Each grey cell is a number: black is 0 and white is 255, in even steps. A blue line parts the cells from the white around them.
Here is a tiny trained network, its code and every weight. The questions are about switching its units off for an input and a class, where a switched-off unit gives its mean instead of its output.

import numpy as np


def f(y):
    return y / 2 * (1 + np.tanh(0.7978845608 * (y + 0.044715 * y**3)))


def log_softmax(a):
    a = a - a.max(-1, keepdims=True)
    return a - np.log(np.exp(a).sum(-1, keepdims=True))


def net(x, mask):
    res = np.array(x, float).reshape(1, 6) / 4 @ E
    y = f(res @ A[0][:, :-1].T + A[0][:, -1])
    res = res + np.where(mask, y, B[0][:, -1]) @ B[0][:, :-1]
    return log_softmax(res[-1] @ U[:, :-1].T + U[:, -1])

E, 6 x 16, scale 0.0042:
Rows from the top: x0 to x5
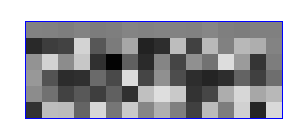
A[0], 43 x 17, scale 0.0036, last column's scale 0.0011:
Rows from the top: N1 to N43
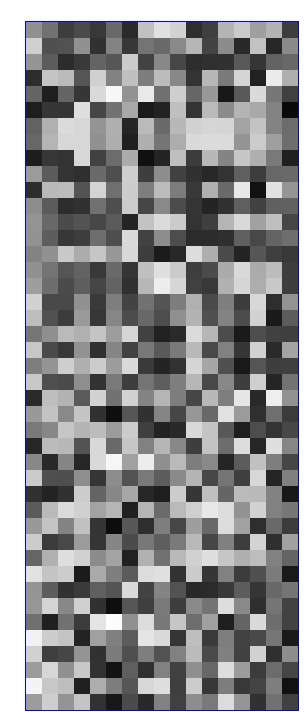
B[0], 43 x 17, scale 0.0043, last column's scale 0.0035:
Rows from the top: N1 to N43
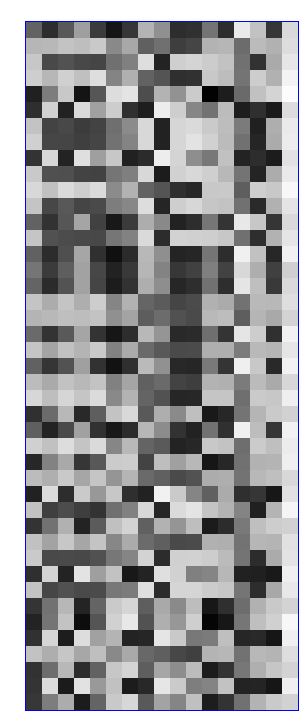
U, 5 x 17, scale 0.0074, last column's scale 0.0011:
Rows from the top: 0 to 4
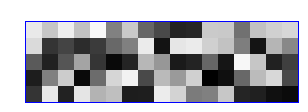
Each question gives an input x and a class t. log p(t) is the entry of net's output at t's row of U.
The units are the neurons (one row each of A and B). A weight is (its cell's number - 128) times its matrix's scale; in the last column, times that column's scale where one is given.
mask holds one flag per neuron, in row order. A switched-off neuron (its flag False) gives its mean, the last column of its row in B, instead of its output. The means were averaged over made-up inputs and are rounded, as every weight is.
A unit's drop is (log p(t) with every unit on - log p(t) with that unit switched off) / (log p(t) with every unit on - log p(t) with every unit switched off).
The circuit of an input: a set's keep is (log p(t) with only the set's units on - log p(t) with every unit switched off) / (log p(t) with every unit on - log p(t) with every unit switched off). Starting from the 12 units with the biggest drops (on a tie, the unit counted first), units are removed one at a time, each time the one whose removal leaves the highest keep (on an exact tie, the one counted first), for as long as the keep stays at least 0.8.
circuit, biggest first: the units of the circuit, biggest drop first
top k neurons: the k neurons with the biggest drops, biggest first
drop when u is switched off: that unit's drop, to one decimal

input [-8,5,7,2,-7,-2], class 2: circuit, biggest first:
[N26]
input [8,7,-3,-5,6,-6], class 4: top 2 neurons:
[N30 N9]
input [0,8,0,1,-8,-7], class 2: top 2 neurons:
[N26 N15]
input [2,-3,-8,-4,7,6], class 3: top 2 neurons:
[N5 N38]
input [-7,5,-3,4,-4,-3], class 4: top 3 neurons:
[N30 N9 N6]
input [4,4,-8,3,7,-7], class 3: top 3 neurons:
[N5 N38 N28]
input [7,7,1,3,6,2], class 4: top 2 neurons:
[N9 N6]
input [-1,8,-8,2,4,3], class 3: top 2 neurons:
[N5 N38]
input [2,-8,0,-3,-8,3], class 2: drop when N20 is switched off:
0.4
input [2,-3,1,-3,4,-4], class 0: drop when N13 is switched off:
-0.1
